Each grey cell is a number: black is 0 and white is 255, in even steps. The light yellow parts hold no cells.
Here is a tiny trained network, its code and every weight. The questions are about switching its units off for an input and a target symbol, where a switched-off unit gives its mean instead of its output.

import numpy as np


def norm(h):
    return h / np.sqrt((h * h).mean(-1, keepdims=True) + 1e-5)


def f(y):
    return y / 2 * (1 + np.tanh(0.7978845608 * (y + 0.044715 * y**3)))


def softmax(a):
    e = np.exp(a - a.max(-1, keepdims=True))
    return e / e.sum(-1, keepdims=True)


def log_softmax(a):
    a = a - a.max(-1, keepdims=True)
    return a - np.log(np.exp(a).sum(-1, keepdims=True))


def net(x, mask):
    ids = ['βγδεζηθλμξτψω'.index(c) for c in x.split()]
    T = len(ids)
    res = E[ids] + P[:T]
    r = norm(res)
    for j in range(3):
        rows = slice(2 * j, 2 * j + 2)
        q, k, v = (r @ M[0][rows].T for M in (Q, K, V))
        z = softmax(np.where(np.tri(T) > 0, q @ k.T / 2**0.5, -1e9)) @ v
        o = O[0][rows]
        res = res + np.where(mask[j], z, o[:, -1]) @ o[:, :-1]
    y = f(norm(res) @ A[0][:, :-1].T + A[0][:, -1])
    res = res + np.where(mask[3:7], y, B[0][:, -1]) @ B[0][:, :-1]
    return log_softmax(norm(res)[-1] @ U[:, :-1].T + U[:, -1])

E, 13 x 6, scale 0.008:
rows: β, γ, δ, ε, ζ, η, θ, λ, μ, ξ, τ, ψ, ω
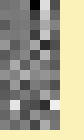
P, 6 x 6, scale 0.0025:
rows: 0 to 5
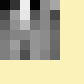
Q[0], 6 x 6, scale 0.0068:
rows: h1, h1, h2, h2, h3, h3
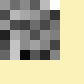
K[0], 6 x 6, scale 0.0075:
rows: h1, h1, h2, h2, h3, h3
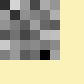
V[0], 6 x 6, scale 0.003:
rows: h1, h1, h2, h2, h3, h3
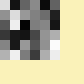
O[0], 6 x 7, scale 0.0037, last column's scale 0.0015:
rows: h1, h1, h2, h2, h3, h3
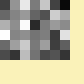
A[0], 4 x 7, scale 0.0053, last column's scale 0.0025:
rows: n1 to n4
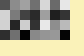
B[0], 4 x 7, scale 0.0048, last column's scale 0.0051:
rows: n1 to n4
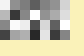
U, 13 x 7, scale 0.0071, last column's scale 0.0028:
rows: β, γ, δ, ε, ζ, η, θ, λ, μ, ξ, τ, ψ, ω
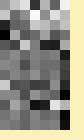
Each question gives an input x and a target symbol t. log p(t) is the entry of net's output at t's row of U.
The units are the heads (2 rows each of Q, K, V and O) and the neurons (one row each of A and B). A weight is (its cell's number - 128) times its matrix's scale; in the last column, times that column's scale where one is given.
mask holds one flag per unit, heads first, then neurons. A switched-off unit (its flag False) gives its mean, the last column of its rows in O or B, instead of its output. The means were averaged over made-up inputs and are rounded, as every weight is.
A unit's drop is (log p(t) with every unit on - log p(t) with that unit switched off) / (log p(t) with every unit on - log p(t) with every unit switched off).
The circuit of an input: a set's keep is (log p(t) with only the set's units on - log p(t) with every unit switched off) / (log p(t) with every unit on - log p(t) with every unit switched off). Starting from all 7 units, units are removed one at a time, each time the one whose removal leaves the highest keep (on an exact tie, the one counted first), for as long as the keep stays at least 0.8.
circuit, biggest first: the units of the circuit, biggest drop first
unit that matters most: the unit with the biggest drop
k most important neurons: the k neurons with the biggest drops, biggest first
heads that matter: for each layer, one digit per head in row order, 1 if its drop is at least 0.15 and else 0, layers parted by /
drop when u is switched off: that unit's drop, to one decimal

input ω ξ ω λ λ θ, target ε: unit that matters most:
n4
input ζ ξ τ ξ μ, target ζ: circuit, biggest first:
[h3; n3; h1]
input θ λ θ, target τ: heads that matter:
110
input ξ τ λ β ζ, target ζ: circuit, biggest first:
[h1; n2; n3]
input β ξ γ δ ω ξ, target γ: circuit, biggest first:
[n2; h2]
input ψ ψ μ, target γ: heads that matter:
010
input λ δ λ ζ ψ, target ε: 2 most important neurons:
[n3; n4]
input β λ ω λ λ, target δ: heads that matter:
110
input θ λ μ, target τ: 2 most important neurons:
[n3; n2]
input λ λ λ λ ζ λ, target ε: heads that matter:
010
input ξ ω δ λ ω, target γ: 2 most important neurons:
[n2; n4]
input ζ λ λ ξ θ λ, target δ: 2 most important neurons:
[n3; n4]
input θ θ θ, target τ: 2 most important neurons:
[n2; n3]
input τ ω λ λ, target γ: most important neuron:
[n3]
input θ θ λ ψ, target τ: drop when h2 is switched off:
0.5
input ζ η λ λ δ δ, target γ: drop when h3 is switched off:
0.0
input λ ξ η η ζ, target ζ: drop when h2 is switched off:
0.1
